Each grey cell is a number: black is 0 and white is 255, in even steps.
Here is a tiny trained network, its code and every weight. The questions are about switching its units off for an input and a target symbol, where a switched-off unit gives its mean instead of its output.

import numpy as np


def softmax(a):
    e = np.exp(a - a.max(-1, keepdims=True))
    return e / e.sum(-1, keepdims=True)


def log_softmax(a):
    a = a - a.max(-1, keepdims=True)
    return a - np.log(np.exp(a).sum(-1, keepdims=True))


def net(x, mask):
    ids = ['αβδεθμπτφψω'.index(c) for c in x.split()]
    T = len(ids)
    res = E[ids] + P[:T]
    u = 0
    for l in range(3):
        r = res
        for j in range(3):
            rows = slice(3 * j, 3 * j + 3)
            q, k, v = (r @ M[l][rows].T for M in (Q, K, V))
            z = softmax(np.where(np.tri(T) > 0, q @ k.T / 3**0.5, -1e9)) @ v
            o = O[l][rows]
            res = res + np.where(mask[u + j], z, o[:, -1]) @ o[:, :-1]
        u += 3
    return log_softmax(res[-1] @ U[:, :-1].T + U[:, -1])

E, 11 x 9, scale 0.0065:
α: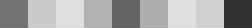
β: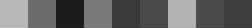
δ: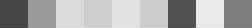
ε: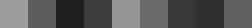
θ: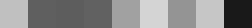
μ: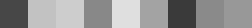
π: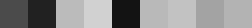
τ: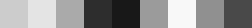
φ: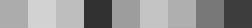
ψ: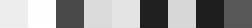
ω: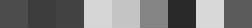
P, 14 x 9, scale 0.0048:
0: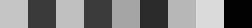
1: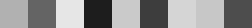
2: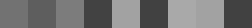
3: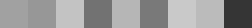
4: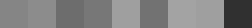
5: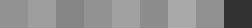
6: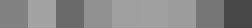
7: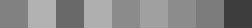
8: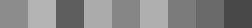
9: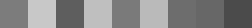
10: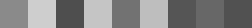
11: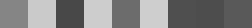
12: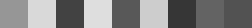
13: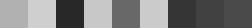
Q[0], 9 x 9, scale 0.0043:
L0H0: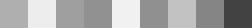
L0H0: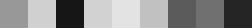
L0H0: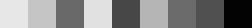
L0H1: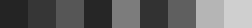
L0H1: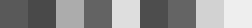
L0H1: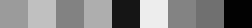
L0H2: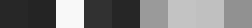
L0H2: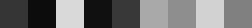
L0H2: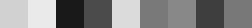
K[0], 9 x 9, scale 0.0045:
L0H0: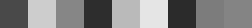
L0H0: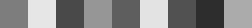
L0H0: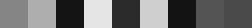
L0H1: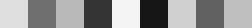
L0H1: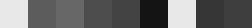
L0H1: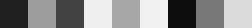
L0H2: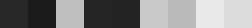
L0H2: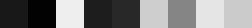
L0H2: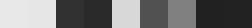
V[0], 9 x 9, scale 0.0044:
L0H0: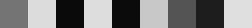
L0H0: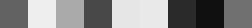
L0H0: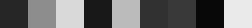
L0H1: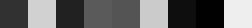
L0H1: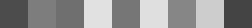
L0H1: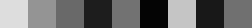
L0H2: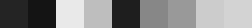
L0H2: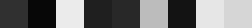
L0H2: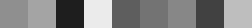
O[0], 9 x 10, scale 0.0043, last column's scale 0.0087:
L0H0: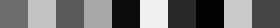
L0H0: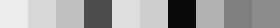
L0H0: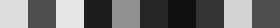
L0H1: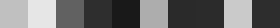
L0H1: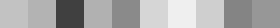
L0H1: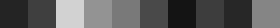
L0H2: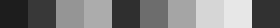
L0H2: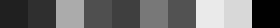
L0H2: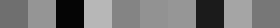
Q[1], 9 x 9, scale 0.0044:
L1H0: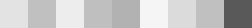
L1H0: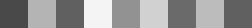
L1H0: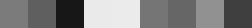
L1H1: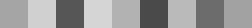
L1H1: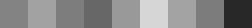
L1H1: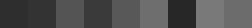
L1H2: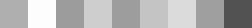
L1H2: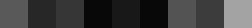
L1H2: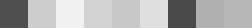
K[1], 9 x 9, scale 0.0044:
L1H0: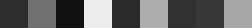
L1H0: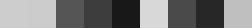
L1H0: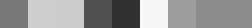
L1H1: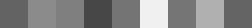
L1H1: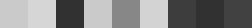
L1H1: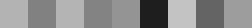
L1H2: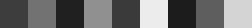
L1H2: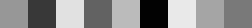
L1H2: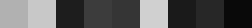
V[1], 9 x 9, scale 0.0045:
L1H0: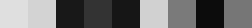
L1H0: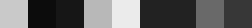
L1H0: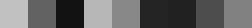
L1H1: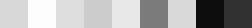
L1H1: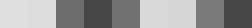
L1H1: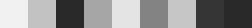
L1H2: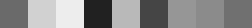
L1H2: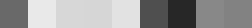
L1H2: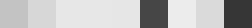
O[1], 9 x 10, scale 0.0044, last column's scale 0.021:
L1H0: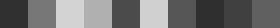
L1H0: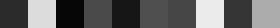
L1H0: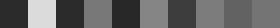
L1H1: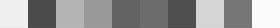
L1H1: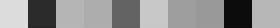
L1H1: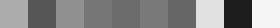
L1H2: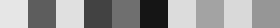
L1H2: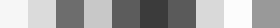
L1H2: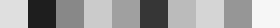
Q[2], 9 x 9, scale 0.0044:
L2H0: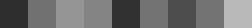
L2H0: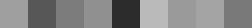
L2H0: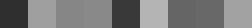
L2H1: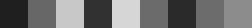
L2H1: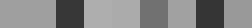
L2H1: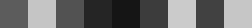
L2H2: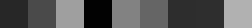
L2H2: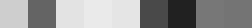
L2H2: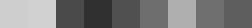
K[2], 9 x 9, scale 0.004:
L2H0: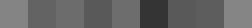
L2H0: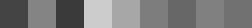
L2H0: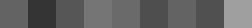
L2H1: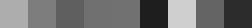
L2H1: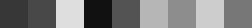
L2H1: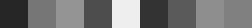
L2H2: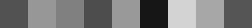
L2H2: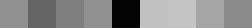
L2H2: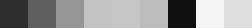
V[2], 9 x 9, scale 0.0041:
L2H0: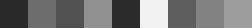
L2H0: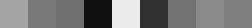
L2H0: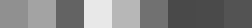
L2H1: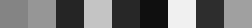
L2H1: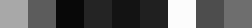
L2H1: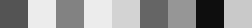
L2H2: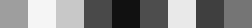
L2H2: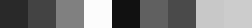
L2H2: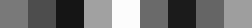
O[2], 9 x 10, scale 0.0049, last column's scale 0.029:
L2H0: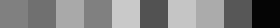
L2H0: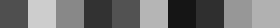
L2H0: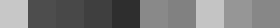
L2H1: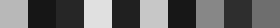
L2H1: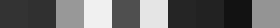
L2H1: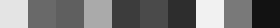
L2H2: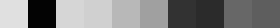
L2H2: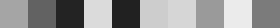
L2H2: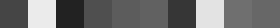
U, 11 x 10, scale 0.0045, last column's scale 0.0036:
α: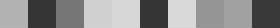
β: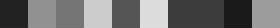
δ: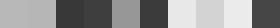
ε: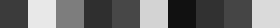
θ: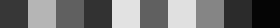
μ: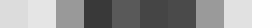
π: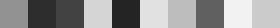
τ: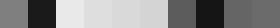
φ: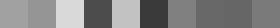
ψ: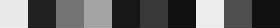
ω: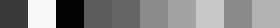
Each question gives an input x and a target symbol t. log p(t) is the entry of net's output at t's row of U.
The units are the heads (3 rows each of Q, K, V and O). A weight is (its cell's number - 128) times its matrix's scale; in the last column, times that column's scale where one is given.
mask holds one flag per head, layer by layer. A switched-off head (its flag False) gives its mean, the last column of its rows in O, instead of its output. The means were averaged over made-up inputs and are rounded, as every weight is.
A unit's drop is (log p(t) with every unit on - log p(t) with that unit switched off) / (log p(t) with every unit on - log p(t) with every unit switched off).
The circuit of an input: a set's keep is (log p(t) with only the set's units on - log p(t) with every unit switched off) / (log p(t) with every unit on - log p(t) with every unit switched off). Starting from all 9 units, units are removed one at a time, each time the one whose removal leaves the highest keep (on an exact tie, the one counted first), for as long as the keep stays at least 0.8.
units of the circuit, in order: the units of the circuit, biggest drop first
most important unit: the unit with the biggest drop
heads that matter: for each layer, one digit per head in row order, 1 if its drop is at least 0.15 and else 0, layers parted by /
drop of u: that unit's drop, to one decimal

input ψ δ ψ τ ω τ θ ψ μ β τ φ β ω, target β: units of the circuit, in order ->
L1H2; L0H0
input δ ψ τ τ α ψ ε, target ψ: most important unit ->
L1H1
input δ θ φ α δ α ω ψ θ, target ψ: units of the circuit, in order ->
L0H2; L1H1; L2H1
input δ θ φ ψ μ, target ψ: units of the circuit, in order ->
L0H2; L2H1
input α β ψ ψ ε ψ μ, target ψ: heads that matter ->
001 / 010 / 000
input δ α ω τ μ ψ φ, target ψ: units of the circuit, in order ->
L0H2; L1H1; L2H1
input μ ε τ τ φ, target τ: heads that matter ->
000 / 001 / 011
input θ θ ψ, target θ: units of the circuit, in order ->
L0H2; L2H1
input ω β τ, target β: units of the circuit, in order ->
L2H1; L0H0; L1H0
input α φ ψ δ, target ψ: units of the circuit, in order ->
L0H2; L2H1
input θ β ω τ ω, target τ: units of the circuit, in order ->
L1H0; L2H1; L0H1
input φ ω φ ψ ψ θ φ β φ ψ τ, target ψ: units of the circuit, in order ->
L0H2; L1H1
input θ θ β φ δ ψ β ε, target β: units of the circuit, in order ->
L2H1; L0H0; L1H0; L1H2
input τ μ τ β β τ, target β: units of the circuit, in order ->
L2H1; L0H0; L1H2
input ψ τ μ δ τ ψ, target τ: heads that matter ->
110 / 100 / 011
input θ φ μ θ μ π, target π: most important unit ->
L0H2
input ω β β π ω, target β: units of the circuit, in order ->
L2H1; L1H2; L0H0
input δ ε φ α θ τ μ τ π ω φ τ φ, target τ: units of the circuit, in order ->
L1H0; L2H2; L0H0
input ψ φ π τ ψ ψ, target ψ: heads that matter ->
110 / 010 / 100
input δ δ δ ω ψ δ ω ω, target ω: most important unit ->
L2H2
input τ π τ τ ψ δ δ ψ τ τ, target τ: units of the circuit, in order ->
L1H0; L2H2; L0H1; L0H0
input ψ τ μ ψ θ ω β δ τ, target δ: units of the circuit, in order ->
L2H1; L0H1
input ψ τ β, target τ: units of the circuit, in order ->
L2H1; L2H2; L1H0
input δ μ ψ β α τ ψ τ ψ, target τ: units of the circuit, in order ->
L2H2; L1H0
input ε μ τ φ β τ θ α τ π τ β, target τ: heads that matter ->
000 / 101 / 101
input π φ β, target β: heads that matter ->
100 / 011 / 110
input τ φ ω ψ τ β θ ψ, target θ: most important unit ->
L0H2
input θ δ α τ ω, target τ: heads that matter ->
001 / 111 / 110
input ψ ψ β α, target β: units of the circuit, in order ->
L2H1; L1H0; L1H2
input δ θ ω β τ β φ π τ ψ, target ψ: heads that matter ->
101 / 010 / 110
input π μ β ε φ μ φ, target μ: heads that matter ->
111 / 110 / 010
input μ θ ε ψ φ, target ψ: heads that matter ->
001 / 010 / 010
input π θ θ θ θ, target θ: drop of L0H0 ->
0.2
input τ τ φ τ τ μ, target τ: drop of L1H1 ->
0.1
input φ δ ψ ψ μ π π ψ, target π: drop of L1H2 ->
0.1
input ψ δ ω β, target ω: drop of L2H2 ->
0.4
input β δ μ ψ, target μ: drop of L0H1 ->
0.3
